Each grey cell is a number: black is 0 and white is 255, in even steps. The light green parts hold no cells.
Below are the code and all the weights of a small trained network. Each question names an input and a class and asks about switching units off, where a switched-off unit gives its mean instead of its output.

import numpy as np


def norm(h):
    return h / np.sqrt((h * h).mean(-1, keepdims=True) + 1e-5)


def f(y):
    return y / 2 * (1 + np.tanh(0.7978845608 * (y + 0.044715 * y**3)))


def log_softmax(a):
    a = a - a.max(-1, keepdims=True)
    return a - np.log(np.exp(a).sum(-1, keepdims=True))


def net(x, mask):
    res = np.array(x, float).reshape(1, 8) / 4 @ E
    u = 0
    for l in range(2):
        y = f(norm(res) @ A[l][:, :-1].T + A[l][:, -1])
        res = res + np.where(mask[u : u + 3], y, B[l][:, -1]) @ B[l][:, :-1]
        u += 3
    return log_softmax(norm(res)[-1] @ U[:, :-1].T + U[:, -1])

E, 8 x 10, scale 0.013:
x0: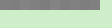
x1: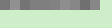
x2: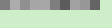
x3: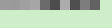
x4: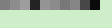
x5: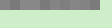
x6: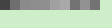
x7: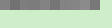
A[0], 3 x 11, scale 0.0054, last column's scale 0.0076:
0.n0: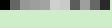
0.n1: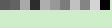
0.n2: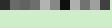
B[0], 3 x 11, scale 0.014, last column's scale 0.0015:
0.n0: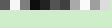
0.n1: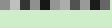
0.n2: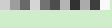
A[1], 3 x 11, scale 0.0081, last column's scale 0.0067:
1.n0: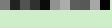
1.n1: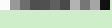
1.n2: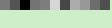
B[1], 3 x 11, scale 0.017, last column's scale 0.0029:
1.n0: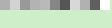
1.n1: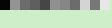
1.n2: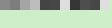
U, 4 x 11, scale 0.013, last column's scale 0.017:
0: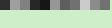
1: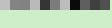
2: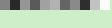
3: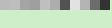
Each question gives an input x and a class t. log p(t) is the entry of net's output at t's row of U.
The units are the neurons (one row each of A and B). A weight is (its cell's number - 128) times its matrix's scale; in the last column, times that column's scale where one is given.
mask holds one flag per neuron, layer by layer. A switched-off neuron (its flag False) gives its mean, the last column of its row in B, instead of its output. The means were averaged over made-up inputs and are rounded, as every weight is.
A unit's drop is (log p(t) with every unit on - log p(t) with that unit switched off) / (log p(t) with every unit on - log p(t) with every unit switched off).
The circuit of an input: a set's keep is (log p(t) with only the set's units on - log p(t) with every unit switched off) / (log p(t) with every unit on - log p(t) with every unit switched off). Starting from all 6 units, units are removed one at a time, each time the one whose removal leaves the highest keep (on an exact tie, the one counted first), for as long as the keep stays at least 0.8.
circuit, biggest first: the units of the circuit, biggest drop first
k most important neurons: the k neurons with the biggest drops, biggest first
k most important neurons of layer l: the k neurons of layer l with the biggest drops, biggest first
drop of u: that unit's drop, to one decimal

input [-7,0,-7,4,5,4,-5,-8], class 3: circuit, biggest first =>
1.n0; 0.n2
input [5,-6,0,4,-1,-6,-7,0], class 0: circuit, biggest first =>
1.n1
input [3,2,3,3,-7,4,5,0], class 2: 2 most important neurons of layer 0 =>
0.n2; 0.n1
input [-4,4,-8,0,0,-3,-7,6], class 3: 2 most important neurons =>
1.n0; 0.n0
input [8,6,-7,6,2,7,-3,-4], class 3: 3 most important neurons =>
1.n0; 0.n2; 1.n2
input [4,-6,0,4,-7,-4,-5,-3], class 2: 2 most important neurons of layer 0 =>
0.n0; 0.n2
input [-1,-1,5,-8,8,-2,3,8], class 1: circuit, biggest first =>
1.n2; 0.n2
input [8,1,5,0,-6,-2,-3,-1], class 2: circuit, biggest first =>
1.n0; 0.n0; 0.n2
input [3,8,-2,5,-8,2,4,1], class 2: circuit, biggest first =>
1.n2; 0.n2; 1.n1
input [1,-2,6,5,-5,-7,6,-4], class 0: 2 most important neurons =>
1.n0; 0.n0
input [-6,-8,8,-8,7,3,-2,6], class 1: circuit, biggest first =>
1.n2; 1.n0
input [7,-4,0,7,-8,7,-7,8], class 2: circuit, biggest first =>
1.n2; 0.n2
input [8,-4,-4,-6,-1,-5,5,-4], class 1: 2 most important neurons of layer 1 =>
1.n2; 1.n1
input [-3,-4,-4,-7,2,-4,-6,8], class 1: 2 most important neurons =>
1.n2; 0.n0
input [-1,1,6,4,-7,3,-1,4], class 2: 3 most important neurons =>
1.n0; 0.n0; 0.n2
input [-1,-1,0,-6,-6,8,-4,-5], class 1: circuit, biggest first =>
1.n2
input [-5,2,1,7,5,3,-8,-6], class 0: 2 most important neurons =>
1.n1; 0.n2
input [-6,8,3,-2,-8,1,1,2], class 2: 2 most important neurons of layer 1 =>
1.n0; 1.n1
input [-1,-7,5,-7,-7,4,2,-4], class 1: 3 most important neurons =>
1.n2; 1.n0; 0.n2
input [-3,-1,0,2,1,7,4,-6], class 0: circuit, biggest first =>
0.n0
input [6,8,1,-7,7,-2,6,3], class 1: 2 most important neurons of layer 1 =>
1.n2; 1.n1
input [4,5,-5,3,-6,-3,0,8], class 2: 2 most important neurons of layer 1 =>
1.n2; 1.n1
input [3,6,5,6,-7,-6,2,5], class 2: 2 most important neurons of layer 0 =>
0.n2; 0.n0
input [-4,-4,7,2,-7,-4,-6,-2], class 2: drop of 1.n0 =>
0.6
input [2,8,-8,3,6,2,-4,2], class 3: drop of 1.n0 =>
0.9
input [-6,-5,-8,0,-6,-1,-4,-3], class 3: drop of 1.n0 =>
1.1
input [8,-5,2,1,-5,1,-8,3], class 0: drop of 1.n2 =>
0.0
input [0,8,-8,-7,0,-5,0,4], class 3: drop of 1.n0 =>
1.3
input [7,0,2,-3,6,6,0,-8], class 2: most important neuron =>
1.n0
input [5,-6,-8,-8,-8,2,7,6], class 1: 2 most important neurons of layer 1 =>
1.n2; 1.n1
